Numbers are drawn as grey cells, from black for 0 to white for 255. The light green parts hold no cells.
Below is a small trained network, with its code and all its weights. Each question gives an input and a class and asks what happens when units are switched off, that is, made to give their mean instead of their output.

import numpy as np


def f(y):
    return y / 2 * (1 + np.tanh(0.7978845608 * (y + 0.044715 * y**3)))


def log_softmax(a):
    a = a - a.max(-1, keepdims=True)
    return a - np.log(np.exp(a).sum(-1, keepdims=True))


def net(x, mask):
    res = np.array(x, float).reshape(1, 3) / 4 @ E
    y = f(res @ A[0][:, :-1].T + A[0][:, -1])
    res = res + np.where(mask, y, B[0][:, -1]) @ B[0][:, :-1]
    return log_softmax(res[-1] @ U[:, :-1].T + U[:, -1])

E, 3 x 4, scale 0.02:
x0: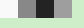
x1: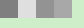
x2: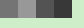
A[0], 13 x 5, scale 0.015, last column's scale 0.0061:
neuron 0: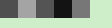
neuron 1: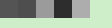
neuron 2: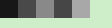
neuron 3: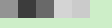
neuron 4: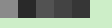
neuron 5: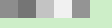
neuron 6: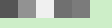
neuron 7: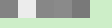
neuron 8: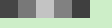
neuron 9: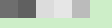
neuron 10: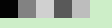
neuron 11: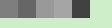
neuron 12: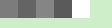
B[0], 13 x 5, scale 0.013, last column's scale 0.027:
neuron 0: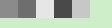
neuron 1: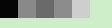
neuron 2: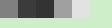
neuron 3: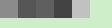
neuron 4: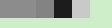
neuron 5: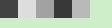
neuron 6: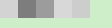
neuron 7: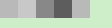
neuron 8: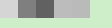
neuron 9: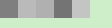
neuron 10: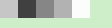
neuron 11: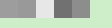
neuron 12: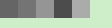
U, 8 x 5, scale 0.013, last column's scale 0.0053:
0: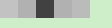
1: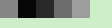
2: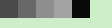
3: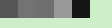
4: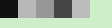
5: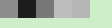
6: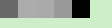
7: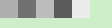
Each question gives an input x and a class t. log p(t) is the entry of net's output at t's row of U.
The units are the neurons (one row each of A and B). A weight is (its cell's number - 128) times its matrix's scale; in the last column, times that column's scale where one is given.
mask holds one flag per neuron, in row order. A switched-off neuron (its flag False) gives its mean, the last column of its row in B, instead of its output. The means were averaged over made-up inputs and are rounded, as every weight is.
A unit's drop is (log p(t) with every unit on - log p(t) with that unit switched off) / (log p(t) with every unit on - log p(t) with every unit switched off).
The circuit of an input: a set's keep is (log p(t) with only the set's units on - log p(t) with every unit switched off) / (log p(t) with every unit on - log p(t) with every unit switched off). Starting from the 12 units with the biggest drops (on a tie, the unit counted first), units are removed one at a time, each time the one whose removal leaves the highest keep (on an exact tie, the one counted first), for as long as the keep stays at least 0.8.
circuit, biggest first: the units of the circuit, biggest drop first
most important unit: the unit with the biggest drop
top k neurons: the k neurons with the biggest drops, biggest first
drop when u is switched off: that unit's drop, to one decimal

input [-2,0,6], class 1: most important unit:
neuron 2
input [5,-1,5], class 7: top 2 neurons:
(neuron 2; neuron 1)
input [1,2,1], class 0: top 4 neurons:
(neuron 1; neuron 0; neuron 5; neuron 4)
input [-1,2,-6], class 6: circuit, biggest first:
(neuron 5; neuron 4; neuron 6)
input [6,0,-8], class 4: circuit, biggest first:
(neuron 5; neuron 10)
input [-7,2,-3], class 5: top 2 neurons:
(neuron 10; neuron 2)
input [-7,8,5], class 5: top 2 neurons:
(neuron 10; neuron 0)
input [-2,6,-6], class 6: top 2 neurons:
(neuron 5; neuron 9)
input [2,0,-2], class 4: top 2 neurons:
(neuron 10; neuron 2)
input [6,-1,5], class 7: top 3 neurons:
(neuron 2; neuron 1; neuron 10)
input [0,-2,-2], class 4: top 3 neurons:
(neuron 10; neuron 2; neuron 6)
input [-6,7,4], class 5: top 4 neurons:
(neuron 10; neuron 0; neuron 5; neuron 2)
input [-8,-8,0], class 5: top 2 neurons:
(neuron 6; neuron 10)
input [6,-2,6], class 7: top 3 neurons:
(neuron 2; neuron 1; neuron 0)
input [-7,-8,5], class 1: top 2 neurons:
(neuron 2; neuron 4)
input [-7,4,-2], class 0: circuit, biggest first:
(neuron 8)
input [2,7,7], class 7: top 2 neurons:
(neuron 1; neuron 0)
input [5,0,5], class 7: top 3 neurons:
(neuron 2; neuron 1; neuron 5)
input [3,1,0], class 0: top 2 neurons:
(neuron 2; neuron 0)
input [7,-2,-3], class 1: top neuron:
(neuron 3)
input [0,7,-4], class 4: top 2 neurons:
(neuron 5; neuron 10)
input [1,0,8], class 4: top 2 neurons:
(neuron 10; neuron 6)
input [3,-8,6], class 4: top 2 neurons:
(neuron 10; neuron 4)
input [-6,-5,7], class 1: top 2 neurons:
(neuron 2; neuron 4)
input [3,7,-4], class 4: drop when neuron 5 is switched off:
0.2
